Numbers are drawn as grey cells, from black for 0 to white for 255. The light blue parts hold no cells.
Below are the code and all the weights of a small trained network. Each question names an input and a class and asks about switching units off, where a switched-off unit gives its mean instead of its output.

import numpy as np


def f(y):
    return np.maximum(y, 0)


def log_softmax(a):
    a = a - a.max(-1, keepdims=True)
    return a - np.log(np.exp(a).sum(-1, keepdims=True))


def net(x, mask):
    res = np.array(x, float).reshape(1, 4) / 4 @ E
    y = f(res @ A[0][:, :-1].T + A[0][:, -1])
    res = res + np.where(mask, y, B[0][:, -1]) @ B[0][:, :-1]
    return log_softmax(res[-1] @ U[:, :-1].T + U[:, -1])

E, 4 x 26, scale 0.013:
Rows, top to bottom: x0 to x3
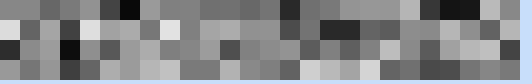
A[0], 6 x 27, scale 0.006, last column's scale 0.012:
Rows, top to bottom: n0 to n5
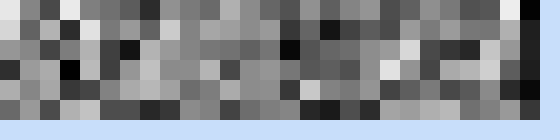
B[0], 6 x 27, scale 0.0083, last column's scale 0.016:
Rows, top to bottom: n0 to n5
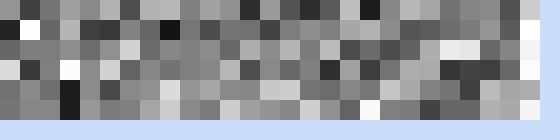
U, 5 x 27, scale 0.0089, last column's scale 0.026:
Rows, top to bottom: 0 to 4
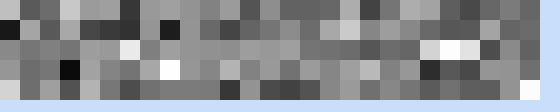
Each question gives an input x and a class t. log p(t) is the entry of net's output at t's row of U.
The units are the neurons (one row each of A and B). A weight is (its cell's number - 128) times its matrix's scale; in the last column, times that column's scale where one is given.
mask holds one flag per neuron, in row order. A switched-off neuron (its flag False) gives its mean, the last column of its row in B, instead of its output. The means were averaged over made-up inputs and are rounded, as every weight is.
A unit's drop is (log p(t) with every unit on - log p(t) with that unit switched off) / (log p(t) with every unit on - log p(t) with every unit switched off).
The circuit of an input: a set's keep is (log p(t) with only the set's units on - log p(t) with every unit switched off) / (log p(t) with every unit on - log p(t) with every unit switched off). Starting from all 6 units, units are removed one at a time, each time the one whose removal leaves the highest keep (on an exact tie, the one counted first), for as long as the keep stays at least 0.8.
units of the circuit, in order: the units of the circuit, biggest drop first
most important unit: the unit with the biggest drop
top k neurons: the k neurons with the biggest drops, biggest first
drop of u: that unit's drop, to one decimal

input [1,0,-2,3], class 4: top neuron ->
n5
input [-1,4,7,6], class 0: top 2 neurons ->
n3, n5
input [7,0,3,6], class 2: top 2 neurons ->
n2, n5
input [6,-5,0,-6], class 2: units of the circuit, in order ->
n2, n1
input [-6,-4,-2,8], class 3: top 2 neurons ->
n2, n1
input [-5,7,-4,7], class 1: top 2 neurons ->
n1, n5
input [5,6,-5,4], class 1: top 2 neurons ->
n1, n3
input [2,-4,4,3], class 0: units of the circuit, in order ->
n1, n5
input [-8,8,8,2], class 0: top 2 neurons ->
n3, n2
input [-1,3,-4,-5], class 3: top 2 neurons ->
n5, n3
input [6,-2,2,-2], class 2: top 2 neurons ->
n2, n1
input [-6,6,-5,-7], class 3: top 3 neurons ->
n5, n2, n3
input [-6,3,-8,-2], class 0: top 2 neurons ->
n0, n2
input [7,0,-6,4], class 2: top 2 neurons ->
n2, n3
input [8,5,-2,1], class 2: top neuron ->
n2
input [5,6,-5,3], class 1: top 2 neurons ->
n1, n3
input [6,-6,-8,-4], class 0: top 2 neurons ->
n0, n1
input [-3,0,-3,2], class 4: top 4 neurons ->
n2, n3, n5, n1
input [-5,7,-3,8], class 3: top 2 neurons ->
n4, n2
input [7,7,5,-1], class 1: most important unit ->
n1
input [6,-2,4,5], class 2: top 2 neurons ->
n2, n5
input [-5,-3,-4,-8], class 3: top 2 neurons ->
n5, n2
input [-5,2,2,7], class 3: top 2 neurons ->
n2, n4
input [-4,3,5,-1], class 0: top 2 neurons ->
n3, n2
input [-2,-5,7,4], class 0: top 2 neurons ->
n3, n1
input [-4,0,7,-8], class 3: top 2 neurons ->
n5, n0
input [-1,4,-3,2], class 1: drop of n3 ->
0.5
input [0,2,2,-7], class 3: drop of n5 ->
0.7
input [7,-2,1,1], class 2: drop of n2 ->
0.6
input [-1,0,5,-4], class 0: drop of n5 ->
0.0
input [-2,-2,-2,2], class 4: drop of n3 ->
0.9
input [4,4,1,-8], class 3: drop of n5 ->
1.9
